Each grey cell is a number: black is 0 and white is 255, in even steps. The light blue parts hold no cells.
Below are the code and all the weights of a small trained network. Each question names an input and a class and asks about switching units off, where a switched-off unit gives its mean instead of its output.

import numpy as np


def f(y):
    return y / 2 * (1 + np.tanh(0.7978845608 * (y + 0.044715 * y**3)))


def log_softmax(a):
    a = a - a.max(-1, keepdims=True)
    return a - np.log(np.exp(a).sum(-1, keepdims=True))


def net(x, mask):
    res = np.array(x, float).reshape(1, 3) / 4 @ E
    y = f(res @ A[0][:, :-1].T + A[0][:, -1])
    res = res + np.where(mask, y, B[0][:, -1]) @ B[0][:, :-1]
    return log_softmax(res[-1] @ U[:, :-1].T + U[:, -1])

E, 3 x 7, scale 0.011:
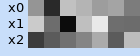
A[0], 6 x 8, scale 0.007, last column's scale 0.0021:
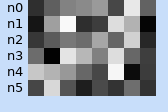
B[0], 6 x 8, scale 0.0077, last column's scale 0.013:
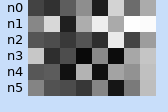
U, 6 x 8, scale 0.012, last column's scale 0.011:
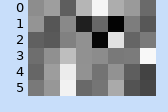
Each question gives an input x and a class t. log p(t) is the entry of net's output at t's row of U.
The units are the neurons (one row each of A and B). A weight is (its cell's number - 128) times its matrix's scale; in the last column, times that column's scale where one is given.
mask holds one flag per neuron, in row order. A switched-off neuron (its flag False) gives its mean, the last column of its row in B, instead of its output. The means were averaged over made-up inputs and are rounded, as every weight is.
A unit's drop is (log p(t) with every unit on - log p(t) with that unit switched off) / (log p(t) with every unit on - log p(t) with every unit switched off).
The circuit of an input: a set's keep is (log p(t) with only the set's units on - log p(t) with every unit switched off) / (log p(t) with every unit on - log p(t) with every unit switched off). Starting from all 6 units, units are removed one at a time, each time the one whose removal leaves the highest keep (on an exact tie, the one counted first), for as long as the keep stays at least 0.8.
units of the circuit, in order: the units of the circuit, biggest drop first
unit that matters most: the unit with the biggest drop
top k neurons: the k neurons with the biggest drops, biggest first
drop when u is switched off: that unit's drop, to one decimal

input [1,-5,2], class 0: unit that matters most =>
n1
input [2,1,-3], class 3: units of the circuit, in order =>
(n1, n0, n2, n5)
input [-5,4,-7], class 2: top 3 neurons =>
(n1, n4, n3)
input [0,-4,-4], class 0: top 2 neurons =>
(n1, n0)
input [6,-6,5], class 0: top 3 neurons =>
(n1, n5, n4)
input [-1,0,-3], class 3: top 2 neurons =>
(n0, n1)
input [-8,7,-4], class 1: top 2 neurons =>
(n1, n5)
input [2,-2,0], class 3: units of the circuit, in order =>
(n5, n1, n4, n2)
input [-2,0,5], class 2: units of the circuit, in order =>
(n1, n3)
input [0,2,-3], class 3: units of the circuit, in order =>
(n1, n0, n2, n3)
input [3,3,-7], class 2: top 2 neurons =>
(n1, n4)
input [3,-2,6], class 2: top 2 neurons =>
(n0, n2)
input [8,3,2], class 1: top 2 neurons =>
(n3, n1)
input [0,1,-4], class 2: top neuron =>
(n1)
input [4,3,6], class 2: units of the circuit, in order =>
(n1, n0)
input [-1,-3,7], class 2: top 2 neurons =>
(n0, n2)
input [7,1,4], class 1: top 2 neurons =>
(n3, n1)
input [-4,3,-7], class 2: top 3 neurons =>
(n1, n4, n3)
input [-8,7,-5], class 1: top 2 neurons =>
(n1, n5)
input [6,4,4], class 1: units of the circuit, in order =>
(n1)
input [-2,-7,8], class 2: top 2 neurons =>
(n0, n2)
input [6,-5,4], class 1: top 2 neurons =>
(n3, n4)
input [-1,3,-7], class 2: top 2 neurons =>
(n1, n4)
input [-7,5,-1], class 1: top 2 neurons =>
(n1, n5)
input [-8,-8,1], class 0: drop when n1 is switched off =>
2.0
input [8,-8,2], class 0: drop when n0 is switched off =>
0.0
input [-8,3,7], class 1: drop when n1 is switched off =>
0.3
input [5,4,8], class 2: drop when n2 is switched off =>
0.1
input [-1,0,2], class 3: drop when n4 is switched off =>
0.7
